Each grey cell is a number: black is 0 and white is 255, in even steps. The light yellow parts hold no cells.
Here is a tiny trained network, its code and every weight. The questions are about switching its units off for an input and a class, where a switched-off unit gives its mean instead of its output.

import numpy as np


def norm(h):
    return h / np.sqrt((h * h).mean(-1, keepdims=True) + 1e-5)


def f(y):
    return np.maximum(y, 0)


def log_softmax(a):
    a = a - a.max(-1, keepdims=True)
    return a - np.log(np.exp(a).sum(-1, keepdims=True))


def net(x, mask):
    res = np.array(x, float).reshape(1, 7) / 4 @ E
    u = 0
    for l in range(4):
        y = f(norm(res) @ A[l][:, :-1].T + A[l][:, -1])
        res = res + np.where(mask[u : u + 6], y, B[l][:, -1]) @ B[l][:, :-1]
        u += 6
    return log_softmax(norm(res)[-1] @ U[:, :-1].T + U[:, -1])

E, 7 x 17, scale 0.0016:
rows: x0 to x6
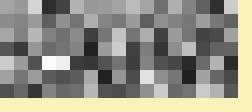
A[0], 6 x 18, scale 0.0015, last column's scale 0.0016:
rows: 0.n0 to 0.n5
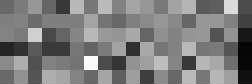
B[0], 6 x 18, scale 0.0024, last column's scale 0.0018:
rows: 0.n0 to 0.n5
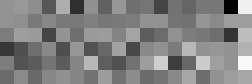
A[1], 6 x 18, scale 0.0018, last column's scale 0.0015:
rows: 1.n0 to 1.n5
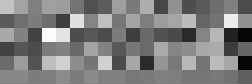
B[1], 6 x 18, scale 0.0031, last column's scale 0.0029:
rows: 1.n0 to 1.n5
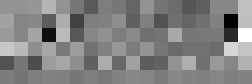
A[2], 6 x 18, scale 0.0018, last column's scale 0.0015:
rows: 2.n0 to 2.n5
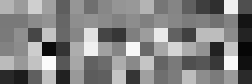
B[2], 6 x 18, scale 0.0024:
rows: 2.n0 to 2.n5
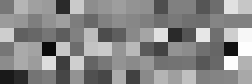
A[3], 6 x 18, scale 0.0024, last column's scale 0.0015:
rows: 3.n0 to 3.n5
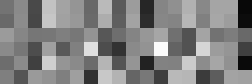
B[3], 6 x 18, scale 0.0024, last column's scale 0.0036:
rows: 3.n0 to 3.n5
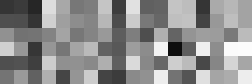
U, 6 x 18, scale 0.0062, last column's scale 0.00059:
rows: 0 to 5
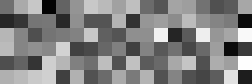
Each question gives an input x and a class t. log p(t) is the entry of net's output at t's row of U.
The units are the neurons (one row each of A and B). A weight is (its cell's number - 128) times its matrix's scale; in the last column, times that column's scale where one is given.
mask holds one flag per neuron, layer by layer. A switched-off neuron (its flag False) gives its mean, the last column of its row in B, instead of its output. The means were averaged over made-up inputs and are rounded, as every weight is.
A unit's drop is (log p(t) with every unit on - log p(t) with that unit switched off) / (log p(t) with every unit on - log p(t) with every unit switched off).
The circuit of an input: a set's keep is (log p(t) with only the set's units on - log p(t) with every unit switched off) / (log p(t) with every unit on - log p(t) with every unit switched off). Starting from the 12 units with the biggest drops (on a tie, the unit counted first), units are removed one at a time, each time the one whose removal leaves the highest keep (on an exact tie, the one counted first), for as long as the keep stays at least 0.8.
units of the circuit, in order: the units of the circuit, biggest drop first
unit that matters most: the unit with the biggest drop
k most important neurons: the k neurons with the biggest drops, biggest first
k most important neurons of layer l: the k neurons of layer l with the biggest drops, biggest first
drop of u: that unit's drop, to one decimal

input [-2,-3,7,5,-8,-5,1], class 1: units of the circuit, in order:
[0.n3; 2.n5]
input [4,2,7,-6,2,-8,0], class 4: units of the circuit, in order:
[1.n4; 3.n0]
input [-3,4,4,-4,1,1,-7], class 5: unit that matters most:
0.n0
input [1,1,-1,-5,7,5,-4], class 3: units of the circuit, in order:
[1.n2; 3.n3]
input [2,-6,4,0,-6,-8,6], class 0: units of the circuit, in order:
[0.n0; 1.n1]
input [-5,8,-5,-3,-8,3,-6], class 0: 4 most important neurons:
[2.n3; 0.n2; 3.n5; 3.n3]
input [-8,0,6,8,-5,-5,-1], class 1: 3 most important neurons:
[2.n5; 0.n3; 3.n5]
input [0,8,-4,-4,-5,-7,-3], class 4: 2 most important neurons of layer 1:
[1.n4; 1.n2]
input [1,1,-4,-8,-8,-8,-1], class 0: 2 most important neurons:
[2.n3; 1.n1]
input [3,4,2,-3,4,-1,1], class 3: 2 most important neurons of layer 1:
[1.n2; 1.n0]
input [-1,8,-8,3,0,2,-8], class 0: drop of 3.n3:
0.1
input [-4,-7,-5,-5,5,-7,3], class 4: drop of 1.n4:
0.2
